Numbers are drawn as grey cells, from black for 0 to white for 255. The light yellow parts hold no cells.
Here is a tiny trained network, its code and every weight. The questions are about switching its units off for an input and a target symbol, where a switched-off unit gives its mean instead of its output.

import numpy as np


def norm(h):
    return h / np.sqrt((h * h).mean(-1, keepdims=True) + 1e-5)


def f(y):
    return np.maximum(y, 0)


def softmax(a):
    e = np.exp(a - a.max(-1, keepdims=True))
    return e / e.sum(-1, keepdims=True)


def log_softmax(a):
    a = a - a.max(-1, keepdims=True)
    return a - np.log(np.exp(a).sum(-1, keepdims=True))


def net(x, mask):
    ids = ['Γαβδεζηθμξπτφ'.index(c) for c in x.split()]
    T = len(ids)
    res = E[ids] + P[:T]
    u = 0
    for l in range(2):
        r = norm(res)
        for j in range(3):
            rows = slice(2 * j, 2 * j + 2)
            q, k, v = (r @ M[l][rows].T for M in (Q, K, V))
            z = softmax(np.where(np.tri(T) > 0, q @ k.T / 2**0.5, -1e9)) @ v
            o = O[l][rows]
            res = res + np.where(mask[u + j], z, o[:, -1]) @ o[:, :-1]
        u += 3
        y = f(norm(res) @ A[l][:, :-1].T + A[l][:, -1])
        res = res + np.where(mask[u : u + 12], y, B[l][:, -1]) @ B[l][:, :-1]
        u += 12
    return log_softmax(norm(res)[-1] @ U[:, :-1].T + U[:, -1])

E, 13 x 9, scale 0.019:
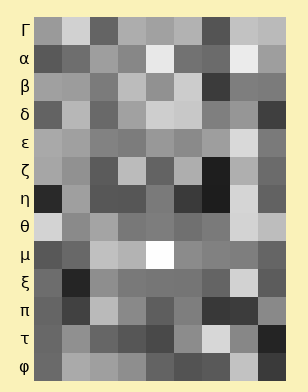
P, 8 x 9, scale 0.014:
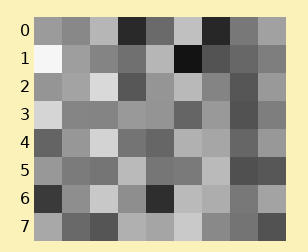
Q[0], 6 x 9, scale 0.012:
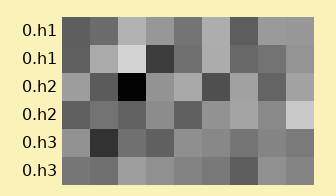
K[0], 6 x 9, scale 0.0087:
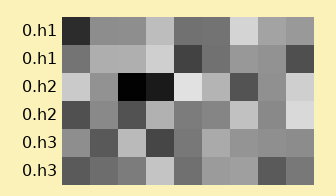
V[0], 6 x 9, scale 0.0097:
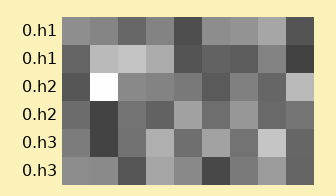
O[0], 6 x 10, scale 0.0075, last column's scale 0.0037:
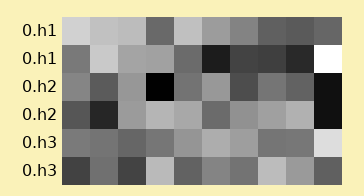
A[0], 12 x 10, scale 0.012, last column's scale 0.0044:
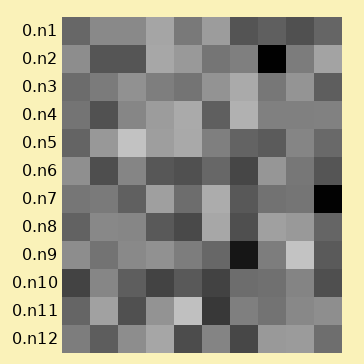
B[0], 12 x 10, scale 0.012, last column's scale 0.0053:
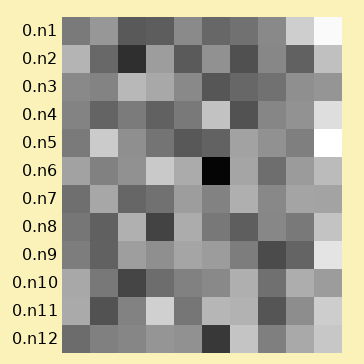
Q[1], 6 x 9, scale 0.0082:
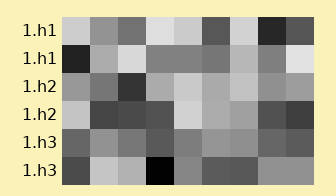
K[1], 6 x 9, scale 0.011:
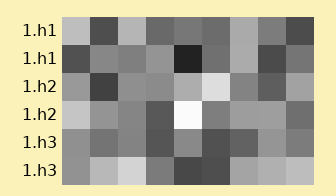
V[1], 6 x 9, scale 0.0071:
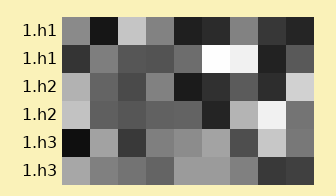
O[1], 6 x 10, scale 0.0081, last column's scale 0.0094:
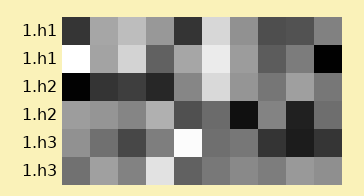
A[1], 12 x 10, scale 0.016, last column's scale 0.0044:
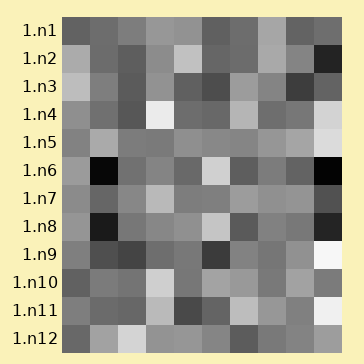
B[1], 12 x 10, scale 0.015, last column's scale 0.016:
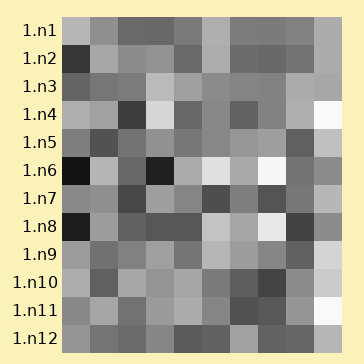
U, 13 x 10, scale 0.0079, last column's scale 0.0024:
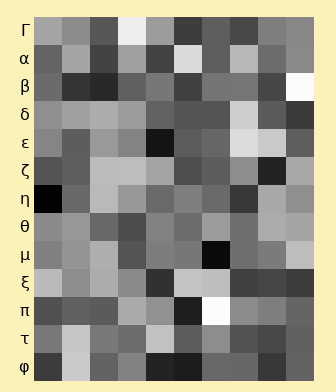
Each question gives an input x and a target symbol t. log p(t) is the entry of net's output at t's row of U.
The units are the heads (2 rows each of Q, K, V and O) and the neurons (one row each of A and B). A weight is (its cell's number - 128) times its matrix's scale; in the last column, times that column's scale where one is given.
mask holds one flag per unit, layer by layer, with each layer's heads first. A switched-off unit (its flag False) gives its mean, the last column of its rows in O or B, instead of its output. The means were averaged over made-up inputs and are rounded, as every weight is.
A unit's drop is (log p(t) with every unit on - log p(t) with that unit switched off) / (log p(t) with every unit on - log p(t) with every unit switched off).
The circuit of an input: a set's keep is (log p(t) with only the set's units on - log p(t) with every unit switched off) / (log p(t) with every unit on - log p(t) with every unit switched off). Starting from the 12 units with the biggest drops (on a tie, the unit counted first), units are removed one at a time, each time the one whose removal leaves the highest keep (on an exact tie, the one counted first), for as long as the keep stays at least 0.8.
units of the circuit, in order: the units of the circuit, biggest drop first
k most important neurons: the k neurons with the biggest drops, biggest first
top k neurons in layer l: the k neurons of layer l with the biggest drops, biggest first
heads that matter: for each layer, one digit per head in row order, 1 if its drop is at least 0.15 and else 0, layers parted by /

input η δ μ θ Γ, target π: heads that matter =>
000 / 000
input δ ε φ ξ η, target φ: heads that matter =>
110 / 000
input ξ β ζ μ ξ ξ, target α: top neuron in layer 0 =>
(0.n4)
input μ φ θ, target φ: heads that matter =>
100 / 000
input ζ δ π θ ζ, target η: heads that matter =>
000 / 110
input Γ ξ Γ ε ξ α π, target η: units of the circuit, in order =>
(1.h2; 1.n4)
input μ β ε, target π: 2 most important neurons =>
(0.n9; 1.n4)
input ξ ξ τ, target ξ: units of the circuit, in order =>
(1.h1; 1.n4)
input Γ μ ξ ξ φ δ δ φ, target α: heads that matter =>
010 / 000
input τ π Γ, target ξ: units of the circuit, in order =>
(1.h1; 1.n4; 1.n11)
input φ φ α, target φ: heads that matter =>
010 / 000
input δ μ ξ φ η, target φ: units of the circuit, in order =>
(0.h1; 1.n4; 1.n11)
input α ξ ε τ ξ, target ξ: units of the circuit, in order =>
(1.h1; 1.n4)
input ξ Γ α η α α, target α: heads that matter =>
100 / 000
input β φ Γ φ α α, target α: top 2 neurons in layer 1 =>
(1.n8; 1.n6)
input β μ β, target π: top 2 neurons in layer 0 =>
(0.n5; 0.n9)
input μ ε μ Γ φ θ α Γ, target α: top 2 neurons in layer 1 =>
(1.n2; 1.n11)
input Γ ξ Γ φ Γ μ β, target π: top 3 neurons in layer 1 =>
(1.n4; 1.n11; 1.n5)
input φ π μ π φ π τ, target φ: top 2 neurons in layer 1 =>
(1.n9; 1.n10)
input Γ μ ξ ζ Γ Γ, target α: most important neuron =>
(1.n2)
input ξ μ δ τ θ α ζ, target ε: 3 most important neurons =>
(0.n8; 1.n11; 1.n4)
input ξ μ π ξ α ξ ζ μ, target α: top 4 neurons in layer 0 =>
(0.n2; 0.n4; 0.n12; 0.n6)
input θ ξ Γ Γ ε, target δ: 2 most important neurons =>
(1.n4; 0.n1)
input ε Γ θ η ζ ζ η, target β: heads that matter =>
010 / 110
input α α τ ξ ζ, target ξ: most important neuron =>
(1.n4)
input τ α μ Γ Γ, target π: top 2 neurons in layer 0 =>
(0.n5; 0.n11)
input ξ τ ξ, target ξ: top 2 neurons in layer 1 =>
(1.n4; 1.n12)
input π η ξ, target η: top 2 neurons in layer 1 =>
(1.n4; 1.n9)
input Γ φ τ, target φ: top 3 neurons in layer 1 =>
(1.n9; 1.n4; 1.n10)
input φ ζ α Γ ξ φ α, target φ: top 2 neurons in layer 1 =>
(1.n4; 1.n9)
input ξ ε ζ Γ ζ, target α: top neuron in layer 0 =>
(0.n1)
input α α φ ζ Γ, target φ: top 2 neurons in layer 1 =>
(1.n4; 1.n11)
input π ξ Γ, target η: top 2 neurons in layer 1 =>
(1.n4; 1.n9)
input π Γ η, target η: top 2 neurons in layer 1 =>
(1.n4; 1.n7)
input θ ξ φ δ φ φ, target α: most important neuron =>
(1.n10)
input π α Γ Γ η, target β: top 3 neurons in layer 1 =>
(1.n4; 1.n2; 1.n11)
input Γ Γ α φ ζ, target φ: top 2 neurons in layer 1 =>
(1.n4; 1.n11)
